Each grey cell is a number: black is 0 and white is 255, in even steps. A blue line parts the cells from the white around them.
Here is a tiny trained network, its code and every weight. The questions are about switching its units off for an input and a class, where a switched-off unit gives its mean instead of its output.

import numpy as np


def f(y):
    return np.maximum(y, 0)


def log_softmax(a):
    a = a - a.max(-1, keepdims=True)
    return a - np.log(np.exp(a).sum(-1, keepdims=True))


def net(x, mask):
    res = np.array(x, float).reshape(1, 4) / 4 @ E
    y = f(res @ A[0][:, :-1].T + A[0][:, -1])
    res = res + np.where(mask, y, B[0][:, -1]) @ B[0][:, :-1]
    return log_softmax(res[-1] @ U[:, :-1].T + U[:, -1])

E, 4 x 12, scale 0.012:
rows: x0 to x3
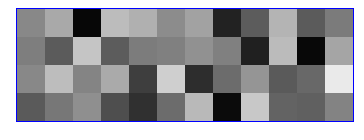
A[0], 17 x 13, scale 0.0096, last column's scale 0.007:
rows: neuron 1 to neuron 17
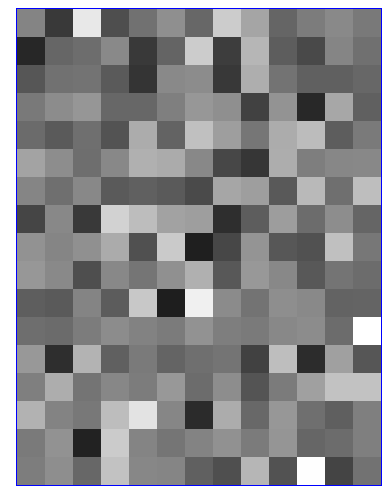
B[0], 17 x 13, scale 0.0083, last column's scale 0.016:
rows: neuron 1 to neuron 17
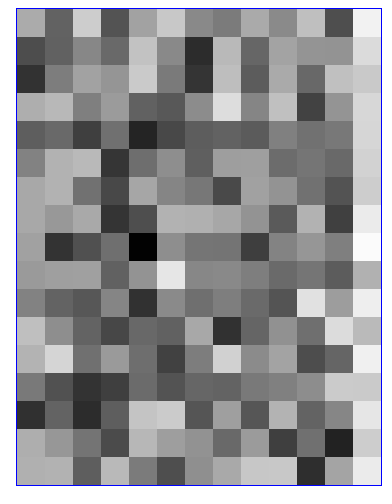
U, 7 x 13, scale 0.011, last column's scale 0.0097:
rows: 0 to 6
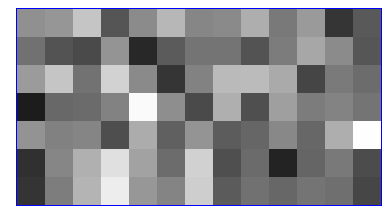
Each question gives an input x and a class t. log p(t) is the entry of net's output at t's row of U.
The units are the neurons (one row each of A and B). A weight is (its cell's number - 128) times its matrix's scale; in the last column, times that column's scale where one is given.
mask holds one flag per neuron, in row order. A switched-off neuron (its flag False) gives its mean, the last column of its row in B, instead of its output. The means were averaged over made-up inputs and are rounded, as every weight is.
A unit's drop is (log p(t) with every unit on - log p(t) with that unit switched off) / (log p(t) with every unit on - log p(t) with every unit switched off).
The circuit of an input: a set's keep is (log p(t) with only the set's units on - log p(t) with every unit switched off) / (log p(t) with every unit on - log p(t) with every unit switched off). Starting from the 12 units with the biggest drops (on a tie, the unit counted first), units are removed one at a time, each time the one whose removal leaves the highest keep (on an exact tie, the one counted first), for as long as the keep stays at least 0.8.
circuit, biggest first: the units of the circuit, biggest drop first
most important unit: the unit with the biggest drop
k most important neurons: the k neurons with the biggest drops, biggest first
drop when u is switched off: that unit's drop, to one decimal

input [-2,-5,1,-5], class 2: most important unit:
neuron 17
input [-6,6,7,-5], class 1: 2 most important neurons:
[neuron 9; neuron 14]
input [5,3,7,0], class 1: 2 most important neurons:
[neuron 9; neuron 1]
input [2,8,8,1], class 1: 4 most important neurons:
[neuron 9; neuron 17; neuron 14; neuron 7]
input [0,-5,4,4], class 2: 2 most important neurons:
[neuron 17; neuron 11]
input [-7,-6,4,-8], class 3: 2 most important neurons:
[neuron 15; neuron 8]
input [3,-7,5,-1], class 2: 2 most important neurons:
[neuron 17; neuron 11]
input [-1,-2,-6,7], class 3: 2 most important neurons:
[neuron 2; neuron 3]
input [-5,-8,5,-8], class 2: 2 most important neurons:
[neuron 17; neuron 2]
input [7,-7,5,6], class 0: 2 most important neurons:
[neuron 8; neuron 10]
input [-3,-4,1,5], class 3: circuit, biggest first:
[neuron 2; neuron 3]
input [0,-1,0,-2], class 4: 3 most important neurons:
[neuron 2; neuron 3; neuron 13]
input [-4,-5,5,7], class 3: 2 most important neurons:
[neuron 3; neuron 2]
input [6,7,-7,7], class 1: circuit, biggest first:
[neuron 11]
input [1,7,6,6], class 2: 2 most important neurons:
[neuron 4; neuron 13]
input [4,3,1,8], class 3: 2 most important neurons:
[neuron 2; neuron 3]
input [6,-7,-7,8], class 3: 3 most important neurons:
[neuron 2; neuron 3; neuron 9]
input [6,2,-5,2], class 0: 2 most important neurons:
[neuron 8; neuron 9]
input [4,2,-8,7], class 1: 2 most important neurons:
[neuron 11; neuron 5]
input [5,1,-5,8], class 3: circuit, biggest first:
[neuron 2]
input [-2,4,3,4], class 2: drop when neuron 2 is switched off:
-0.1
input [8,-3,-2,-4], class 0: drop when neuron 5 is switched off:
0.0
